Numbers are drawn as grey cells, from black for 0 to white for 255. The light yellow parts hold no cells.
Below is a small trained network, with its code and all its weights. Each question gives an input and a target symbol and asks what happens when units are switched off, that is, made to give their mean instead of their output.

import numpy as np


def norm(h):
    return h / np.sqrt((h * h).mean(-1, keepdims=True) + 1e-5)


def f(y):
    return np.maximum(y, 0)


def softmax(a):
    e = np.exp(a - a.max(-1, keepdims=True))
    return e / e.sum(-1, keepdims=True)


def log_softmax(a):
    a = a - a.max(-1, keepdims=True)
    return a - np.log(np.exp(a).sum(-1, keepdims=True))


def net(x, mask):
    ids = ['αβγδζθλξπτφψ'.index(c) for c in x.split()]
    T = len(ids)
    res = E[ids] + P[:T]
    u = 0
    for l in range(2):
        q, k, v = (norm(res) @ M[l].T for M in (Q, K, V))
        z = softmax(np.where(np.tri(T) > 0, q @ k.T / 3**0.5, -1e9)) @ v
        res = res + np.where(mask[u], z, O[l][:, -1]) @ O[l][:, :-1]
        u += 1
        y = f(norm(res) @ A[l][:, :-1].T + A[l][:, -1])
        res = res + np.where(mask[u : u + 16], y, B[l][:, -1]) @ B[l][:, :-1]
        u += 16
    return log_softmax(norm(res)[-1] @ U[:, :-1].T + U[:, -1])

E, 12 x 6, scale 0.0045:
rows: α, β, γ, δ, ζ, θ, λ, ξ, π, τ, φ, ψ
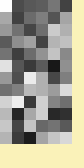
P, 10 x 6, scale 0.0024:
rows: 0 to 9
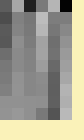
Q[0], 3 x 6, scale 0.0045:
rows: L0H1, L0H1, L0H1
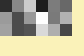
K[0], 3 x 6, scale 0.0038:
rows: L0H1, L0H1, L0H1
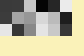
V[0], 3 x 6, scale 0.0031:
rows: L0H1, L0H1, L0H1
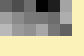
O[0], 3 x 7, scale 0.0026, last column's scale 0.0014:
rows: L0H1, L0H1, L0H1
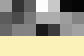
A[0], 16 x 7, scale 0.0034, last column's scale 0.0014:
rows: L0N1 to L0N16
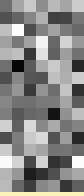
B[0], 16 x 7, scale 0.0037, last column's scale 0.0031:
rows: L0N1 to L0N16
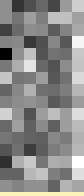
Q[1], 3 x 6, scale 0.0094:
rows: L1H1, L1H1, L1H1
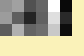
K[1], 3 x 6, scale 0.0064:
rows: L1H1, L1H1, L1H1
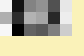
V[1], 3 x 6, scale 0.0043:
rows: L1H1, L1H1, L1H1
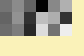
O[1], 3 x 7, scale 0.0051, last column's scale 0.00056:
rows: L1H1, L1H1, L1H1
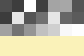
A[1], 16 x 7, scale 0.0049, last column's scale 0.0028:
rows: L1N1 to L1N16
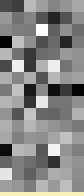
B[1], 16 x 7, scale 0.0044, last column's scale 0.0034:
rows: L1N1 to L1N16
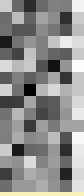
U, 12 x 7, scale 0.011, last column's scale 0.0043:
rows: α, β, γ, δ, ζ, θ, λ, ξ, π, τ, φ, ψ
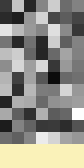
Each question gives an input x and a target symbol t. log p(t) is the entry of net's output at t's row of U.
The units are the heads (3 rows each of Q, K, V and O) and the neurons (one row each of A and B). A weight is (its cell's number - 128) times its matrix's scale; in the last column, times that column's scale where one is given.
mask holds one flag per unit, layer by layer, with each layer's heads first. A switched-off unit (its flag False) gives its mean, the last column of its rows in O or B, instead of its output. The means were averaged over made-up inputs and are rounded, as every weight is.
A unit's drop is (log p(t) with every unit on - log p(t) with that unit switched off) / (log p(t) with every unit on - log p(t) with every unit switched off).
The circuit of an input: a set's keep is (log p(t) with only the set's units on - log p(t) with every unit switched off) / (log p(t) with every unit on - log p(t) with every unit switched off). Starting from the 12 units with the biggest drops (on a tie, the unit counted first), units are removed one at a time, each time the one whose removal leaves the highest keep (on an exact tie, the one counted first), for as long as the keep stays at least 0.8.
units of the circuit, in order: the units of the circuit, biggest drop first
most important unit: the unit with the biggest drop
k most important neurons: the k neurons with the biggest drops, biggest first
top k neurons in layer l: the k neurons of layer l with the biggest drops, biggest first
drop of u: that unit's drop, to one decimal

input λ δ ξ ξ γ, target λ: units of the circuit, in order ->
L1H1, L0N7
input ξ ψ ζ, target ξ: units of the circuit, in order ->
L1H1, L0H1
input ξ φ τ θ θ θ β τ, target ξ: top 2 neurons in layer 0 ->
L0N2, L0N10
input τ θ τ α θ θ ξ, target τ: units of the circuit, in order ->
L1H1, L0N14, L1N8
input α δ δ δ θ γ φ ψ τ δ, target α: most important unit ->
L0N14
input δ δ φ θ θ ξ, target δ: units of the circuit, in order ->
L1H1, L1N13, L0H1
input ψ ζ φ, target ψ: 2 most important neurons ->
L0N5, L0N1
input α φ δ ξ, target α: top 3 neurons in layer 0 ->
L0N14, L0N15, L0N4
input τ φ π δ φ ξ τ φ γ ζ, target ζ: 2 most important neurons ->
L0N6, L0N5
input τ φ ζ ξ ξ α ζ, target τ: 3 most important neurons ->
L0N14, L0N1, L1N8
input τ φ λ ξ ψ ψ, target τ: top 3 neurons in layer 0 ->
L0N14, L0N1, L0N4
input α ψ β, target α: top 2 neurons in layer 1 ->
L1N8, L1N4
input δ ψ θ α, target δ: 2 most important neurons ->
L0N16, L1N13
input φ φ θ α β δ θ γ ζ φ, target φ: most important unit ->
L0N11
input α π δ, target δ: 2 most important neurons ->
L1N6, L0N10
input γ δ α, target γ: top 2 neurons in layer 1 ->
L1N6, L1N13
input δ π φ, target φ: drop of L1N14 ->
-0.1
